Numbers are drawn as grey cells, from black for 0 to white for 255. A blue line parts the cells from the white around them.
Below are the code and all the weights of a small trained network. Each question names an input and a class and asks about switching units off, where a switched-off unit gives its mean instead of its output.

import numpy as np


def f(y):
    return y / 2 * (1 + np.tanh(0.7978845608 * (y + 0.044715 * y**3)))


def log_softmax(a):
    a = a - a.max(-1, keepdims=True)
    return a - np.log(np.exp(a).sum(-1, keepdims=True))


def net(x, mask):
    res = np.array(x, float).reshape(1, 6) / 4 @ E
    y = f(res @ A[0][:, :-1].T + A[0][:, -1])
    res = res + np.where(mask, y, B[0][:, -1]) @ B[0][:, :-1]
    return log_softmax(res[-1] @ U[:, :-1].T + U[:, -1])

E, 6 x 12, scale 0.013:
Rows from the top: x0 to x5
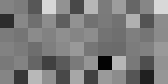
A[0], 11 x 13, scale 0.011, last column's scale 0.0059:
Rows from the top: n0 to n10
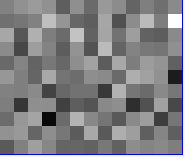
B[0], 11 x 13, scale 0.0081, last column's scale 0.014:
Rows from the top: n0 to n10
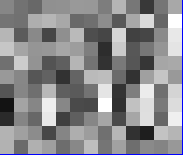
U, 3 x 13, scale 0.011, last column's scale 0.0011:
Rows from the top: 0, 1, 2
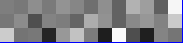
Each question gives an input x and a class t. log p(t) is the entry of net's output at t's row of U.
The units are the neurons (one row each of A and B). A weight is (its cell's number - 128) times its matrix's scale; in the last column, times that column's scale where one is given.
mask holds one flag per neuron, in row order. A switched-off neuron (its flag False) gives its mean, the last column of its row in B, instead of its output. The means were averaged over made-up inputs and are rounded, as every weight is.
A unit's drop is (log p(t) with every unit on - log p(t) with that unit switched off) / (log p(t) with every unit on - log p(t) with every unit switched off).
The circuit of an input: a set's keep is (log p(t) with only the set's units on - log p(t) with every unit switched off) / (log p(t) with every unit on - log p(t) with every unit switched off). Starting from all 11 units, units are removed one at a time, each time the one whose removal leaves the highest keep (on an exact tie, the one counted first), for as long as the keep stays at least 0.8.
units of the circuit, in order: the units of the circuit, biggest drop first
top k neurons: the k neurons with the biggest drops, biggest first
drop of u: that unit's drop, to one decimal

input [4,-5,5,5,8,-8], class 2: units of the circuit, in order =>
[n9]
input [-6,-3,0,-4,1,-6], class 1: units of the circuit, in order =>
[n8; n1]
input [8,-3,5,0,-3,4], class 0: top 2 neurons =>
[n1; n7]
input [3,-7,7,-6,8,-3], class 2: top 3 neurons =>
[n9; n7; n8]
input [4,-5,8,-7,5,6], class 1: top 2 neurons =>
[n1; n2]
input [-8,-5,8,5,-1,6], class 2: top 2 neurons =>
[n2; n3]
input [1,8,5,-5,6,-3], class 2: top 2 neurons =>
[n9; n7]
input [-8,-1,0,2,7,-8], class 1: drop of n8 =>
0.1
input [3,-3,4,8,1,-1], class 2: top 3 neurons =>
[n7; n8; n6]
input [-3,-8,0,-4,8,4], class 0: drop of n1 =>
-0.1
